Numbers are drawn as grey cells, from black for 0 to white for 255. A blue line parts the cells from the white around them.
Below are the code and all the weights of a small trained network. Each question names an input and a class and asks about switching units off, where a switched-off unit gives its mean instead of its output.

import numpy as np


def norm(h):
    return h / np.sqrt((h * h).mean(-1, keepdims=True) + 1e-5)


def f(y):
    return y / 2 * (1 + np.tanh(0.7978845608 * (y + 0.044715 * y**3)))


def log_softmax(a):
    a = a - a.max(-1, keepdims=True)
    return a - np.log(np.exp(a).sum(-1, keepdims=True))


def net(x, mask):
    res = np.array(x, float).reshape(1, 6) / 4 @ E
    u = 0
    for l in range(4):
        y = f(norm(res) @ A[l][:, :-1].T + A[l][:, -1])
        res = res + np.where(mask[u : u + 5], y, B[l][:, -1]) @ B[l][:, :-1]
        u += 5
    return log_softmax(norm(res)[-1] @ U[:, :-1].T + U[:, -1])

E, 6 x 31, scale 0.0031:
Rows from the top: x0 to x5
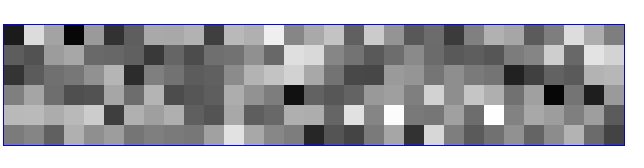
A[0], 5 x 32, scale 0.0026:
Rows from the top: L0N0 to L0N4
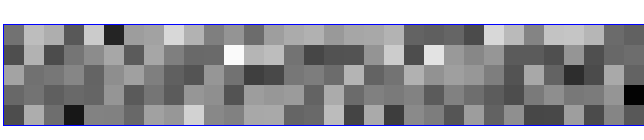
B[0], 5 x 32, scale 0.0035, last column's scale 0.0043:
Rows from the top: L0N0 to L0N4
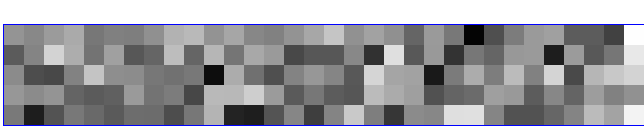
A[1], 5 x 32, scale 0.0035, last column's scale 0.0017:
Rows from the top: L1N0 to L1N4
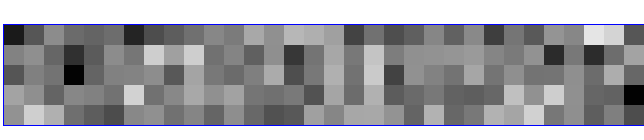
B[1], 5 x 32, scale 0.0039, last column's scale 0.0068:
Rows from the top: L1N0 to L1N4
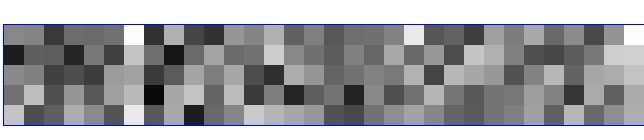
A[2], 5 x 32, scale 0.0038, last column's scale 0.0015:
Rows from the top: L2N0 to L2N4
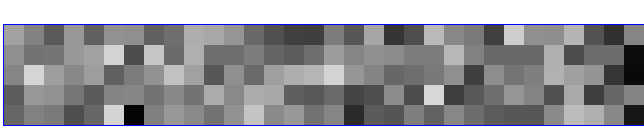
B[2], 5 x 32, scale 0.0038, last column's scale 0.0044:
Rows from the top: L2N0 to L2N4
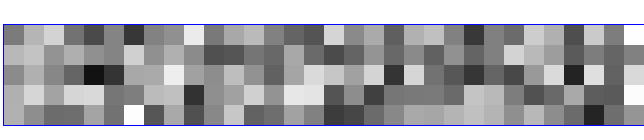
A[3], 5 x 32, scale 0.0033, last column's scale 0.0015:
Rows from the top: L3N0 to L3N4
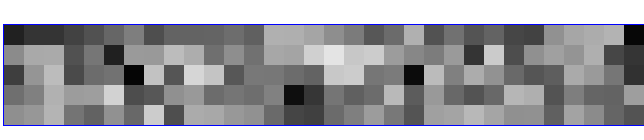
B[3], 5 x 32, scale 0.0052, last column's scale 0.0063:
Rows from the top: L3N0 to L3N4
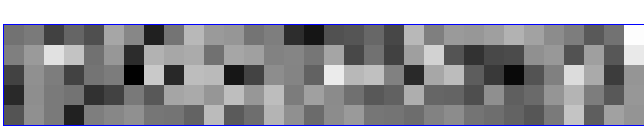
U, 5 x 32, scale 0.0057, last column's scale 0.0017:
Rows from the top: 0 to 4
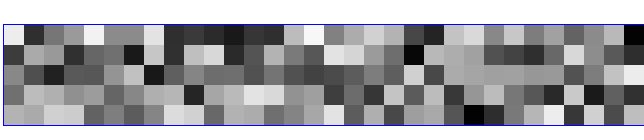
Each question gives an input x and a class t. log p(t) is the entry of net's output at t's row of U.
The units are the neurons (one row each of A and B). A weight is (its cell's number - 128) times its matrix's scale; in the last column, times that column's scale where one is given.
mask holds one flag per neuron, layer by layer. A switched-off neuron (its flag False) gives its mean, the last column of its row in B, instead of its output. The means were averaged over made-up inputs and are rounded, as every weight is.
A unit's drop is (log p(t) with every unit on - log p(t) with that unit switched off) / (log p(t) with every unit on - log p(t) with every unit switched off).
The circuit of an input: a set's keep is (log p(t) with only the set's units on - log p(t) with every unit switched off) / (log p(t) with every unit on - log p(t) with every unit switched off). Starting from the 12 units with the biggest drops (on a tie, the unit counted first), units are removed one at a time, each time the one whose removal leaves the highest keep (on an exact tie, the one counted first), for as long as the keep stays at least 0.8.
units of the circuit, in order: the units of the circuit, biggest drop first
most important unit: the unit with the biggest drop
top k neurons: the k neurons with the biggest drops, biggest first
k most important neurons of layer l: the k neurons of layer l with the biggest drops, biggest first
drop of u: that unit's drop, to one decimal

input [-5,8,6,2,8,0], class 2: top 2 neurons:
L2N3, L0N0
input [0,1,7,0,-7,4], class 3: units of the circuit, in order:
L2N3
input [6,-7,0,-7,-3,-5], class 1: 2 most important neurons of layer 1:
L1N1, L1N0
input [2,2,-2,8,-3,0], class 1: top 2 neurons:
L0N4, L0N1
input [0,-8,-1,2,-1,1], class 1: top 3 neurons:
L1N0, L0N4, L3N2
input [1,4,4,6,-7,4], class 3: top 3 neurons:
L0N1, L2N3, L0N2
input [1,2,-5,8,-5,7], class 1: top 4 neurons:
L1N0, L3N2, L0N4, L2N0
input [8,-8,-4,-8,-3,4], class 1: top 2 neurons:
L0N4, L3N2
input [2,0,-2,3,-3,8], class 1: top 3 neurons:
L1N0, L3N2, L0N4
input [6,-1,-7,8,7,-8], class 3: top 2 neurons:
L1N1, L1N4
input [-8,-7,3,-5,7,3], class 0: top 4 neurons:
L0N0, L3N1, L3N0, L2N0
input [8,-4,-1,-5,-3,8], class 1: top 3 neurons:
L0N4, L3N2, L0N1
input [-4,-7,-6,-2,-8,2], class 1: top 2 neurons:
L1N0, L2N0
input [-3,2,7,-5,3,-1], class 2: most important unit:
L0N0
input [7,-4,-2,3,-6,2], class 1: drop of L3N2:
0.3
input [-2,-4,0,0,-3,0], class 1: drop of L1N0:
1.3
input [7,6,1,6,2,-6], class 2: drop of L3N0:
0.1
